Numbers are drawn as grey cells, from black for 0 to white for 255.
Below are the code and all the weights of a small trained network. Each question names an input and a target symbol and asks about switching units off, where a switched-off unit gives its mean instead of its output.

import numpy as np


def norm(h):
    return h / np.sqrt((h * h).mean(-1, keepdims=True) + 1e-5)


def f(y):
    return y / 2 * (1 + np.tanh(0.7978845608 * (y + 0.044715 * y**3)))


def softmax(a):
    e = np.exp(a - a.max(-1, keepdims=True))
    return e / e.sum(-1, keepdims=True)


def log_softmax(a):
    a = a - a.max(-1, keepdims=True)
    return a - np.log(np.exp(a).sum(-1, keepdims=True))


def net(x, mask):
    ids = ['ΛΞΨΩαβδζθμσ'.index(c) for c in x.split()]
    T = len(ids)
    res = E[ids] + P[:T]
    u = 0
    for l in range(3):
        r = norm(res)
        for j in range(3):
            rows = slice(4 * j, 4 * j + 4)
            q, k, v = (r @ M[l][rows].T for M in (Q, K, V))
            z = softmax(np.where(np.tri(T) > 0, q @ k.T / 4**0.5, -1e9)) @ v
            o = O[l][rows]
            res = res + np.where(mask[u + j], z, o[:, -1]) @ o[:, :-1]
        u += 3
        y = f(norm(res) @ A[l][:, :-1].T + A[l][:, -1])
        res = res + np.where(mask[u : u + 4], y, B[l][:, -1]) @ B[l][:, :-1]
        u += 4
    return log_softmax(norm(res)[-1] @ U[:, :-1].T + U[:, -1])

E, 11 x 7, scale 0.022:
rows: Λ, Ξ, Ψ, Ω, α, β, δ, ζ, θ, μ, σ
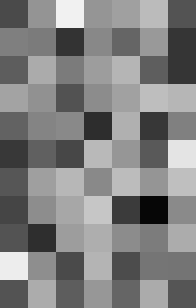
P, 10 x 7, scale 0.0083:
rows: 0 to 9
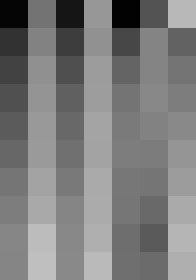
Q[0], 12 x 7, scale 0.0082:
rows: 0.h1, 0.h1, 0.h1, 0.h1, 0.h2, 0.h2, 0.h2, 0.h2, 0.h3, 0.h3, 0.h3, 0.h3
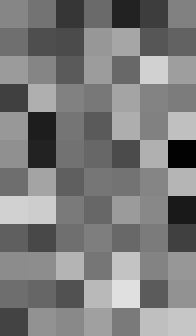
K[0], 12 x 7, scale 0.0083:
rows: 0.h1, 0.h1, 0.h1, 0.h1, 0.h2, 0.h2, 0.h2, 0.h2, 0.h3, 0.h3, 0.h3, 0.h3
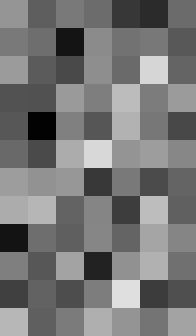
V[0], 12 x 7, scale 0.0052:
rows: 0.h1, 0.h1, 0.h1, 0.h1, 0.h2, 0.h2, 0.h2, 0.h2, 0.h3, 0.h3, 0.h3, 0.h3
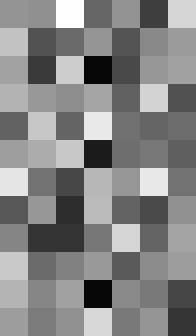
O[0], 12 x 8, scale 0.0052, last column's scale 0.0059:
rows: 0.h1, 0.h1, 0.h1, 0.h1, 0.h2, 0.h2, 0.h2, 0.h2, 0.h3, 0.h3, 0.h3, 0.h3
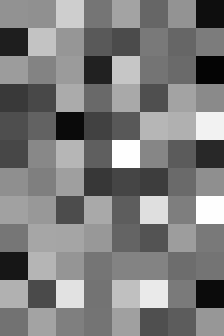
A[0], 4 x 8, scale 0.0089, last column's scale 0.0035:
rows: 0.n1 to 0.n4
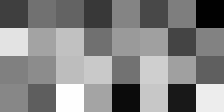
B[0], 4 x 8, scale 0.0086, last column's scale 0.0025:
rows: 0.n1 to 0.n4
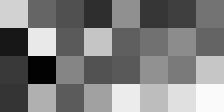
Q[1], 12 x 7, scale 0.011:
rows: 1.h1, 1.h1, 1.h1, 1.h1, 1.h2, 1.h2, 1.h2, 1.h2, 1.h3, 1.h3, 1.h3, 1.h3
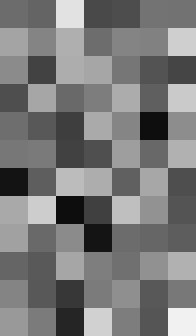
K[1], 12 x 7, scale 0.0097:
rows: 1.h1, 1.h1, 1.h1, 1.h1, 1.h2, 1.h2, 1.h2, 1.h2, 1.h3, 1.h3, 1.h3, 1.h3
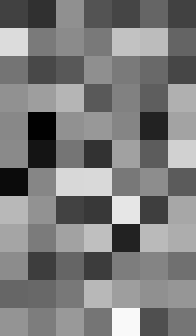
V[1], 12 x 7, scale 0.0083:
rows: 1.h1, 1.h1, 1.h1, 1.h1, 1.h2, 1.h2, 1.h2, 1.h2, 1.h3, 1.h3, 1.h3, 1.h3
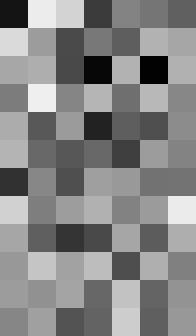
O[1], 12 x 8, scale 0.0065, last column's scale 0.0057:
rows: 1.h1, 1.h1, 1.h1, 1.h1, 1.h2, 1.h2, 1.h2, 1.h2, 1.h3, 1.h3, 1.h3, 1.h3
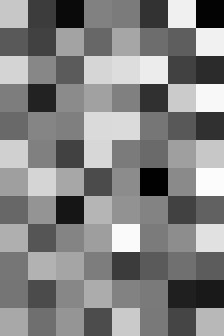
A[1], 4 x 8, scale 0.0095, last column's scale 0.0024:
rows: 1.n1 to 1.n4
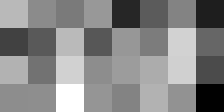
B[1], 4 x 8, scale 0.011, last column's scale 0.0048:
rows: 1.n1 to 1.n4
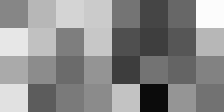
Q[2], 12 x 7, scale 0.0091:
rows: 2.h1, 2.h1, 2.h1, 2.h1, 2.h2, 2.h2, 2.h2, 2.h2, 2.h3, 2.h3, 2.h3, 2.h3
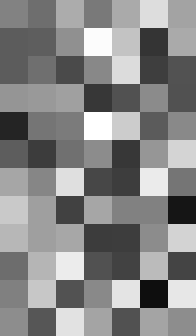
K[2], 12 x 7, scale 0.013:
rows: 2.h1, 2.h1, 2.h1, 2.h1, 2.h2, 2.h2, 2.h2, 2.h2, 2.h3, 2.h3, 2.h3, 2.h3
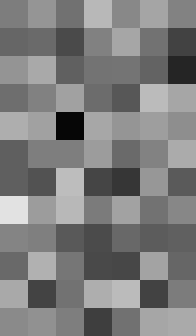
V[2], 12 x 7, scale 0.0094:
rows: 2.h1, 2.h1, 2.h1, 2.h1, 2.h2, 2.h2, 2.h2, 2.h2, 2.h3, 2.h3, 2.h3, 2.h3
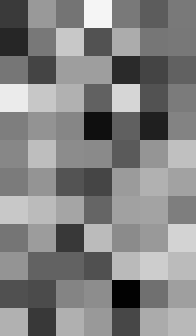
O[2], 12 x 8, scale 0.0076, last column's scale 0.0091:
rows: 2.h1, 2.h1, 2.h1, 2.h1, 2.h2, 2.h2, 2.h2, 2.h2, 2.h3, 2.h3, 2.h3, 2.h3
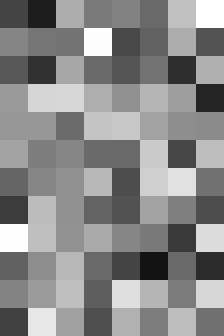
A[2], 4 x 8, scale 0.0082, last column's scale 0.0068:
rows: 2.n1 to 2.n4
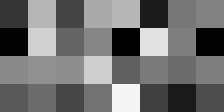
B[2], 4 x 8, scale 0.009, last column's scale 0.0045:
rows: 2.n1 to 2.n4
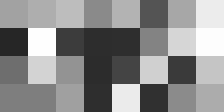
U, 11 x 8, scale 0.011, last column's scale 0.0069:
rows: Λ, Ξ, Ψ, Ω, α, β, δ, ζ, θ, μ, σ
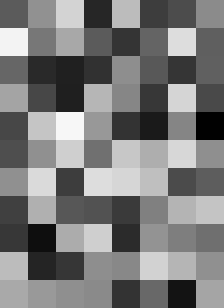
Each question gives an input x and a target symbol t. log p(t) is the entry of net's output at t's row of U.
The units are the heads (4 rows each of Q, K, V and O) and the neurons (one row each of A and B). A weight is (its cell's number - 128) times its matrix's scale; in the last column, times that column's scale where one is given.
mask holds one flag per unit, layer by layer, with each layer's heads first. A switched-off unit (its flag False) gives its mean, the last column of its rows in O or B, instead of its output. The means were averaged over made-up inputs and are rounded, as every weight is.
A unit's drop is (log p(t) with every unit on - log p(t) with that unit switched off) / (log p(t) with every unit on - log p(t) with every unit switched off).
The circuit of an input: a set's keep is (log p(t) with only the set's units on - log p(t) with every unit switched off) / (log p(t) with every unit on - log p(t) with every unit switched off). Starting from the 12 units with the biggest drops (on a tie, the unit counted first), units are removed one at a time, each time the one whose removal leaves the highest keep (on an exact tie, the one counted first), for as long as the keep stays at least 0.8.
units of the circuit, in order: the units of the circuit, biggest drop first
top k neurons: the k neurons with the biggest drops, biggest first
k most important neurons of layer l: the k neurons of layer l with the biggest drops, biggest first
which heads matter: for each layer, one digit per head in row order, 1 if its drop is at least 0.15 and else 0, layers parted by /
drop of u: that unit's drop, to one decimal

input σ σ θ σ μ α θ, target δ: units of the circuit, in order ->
[2.h1; 1.h1; 0.h1]
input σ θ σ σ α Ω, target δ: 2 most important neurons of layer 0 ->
[0.n1; 0.n3]
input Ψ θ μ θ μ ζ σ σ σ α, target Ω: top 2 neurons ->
[0.n1; 1.n1]
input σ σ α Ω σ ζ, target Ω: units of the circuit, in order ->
[1.h3; 1.h1]
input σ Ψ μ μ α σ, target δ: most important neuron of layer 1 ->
[1.n1]
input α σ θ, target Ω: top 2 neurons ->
[1.n1; 0.n3]
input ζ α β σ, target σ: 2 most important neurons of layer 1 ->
[1.n2; 1.n4]
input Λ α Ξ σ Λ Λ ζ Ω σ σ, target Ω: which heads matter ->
111 / 101 / 101
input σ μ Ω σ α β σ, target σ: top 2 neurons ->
[0.n1; 1.n1]
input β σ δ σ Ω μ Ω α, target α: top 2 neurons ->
[0.n1; 0.n4]
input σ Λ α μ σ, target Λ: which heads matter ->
000 / 001 / 000
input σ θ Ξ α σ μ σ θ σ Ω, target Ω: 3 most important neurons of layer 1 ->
[1.n2; 1.n1; 1.n3]
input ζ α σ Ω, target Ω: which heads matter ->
111 / 001 / 111
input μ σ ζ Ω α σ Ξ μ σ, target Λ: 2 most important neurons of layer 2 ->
[2.n4; 2.n1]
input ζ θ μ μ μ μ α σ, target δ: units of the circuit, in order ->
[1.h3]
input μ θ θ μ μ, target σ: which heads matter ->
000 / 001 / 110
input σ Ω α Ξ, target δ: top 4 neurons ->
[0.n1; 1.n1; 0.n4; 1.n3]
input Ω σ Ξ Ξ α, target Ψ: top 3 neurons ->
[1.n1; 0.n1; 0.n3]
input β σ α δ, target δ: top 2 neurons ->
[0.n1; 0.n3]
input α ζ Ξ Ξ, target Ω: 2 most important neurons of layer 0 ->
[0.n1; 0.n4]
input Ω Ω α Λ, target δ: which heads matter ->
000 / 001 / 100
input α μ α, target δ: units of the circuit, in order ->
[1.h1]
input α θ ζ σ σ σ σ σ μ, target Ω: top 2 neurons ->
[0.n1; 1.n2]
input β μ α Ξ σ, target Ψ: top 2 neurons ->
[0.n1; 1.n2]
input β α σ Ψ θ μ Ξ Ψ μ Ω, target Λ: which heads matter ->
010 / 101 / 010
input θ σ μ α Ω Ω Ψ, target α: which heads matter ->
000 / 001 / 111
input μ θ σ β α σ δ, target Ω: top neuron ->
[1.n4]
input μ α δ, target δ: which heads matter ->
101 / 101 / 100
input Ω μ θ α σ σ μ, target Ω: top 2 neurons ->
[0.n1; 1.n1]
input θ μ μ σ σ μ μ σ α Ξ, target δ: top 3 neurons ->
[0.n1; 1.n1; 0.n4]
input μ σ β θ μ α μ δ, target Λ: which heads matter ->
010 / 001 / 011
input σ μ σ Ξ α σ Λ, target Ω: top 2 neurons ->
[0.n4; 0.n1]
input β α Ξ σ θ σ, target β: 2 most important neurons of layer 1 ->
[1.n1; 1.n3]
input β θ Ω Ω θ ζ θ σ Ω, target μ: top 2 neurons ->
[2.n2; 2.n1]
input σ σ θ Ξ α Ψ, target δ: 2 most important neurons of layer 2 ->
[2.n3; 2.n1]
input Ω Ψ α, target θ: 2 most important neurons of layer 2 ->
[2.n2; 2.n4]
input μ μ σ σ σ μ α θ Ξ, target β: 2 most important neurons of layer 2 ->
[2.n1; 2.n4]
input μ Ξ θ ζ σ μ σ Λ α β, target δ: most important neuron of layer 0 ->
[0.n3]
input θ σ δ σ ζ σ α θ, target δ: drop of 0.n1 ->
0.7
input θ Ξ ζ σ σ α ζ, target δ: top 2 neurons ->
[0.n1; 0.n4]
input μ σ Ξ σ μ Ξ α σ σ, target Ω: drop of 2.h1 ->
0.2
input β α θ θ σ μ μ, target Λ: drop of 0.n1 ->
0.2
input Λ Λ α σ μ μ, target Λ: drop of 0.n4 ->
0.7
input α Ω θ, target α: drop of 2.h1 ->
0.9
